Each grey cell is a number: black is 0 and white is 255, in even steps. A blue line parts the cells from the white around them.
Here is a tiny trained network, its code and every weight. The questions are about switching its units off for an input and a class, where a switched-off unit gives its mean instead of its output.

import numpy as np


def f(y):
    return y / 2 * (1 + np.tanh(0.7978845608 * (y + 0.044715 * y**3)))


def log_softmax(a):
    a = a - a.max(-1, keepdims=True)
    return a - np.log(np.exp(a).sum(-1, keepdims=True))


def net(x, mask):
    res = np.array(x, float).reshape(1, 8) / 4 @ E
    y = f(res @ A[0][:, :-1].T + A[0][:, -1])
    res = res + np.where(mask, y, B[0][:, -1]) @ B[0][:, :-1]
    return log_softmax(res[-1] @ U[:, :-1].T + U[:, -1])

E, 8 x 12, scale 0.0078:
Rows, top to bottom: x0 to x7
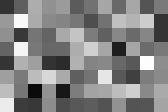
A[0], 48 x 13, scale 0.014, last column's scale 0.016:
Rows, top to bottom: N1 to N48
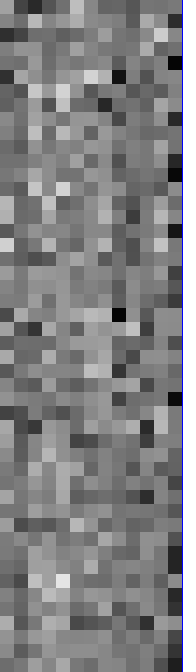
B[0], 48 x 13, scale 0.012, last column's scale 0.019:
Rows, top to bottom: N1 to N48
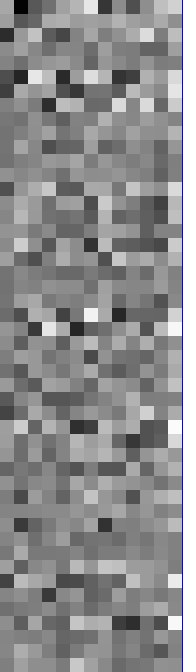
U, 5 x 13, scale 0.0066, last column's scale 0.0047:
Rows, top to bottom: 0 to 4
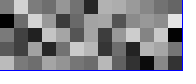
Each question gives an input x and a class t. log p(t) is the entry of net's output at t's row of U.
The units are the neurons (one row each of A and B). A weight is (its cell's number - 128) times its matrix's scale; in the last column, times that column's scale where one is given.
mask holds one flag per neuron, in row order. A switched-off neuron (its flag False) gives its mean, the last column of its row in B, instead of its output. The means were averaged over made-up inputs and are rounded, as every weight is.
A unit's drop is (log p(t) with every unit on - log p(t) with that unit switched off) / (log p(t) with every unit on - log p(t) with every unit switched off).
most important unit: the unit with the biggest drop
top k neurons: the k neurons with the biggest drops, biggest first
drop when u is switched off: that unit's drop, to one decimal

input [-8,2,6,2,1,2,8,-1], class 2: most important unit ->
N45
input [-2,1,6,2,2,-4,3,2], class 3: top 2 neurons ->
[N24 N31]
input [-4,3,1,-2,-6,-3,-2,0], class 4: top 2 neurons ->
[N6 N3]
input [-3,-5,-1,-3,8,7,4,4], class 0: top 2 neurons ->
[N18 N6]
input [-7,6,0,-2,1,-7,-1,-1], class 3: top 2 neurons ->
[N31 N24]
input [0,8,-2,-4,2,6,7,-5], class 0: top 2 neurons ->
[N6 N23]
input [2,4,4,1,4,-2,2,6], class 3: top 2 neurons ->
[N24 N31]
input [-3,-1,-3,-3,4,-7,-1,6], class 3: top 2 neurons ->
[N24 N31]
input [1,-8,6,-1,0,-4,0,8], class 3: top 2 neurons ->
[N1 N45]
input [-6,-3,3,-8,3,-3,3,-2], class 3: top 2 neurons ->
[N24 N31]
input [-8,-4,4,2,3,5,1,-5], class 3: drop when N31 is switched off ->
0.3
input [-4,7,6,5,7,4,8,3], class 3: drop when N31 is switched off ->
0.5
